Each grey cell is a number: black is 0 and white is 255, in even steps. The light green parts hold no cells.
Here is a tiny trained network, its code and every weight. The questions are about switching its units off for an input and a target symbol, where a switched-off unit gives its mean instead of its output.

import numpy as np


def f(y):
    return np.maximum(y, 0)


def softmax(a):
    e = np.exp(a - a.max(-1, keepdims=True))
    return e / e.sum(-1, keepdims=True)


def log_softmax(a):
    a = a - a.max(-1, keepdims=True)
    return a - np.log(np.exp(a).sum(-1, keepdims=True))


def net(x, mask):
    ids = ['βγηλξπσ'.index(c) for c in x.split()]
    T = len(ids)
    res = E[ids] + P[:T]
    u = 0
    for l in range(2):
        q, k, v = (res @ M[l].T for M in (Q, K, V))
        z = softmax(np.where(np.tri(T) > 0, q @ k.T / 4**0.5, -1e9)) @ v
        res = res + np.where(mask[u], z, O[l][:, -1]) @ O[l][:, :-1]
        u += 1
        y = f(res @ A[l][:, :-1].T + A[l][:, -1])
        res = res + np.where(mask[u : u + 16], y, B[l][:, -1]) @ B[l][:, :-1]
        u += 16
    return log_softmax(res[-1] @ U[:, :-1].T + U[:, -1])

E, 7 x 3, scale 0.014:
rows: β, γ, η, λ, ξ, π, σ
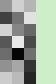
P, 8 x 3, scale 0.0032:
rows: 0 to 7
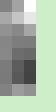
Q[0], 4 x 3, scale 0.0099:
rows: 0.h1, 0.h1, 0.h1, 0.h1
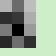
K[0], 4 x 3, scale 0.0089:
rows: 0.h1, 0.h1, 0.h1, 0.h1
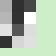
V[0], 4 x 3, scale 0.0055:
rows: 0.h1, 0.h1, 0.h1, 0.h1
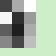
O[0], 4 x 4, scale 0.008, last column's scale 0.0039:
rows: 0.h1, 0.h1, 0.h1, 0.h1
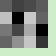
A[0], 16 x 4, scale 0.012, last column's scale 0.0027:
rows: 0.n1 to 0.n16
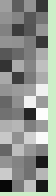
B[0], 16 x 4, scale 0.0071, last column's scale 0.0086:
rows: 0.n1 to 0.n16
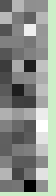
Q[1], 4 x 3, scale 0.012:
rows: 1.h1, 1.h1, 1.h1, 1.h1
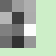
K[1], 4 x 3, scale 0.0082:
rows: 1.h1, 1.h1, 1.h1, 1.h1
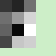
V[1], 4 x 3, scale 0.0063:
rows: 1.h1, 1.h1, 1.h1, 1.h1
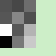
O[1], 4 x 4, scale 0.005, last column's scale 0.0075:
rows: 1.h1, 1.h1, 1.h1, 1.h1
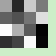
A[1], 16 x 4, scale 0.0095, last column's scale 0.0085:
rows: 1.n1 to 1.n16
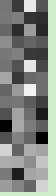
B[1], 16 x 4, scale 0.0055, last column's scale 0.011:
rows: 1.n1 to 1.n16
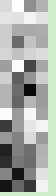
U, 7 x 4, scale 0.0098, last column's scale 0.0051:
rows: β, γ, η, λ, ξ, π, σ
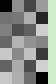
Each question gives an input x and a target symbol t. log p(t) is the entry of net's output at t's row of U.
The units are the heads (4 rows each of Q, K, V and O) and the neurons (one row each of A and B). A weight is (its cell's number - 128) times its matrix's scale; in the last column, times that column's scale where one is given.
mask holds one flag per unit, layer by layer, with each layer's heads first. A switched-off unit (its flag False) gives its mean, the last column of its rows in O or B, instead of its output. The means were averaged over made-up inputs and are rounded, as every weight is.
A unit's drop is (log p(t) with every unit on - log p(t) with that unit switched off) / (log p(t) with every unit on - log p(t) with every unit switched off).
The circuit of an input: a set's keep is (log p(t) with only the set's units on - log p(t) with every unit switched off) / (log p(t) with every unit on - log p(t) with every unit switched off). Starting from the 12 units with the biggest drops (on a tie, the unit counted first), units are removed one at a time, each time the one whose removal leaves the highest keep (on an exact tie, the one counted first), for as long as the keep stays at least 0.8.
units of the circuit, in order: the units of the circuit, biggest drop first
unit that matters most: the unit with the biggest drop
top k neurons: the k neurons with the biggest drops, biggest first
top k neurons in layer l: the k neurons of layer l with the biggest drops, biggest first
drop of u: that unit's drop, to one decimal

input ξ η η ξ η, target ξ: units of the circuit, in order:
0.h1, 0.n6
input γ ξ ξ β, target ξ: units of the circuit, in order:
0.h1, 1.h1
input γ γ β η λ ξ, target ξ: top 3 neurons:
0.n3, 1.n1, 1.n3
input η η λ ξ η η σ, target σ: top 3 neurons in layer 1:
1.n2, 1.n5, 1.n11
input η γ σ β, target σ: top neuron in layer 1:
1.n2
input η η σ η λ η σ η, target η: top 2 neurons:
0.n6, 0.n15
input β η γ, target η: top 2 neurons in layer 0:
0.n9, 0.n16
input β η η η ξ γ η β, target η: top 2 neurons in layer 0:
0.n9, 0.n10
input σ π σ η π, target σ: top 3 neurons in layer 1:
1.n2, 1.n5, 1.n11
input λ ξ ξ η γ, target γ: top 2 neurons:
0.n16, 1.n11
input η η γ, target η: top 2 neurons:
0.n16, 0.n9
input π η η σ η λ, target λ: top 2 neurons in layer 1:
1.n11, 1.n10
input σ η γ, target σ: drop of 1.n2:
0.3
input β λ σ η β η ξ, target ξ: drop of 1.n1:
0.5
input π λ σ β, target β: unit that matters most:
0.n6
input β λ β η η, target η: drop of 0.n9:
0.0
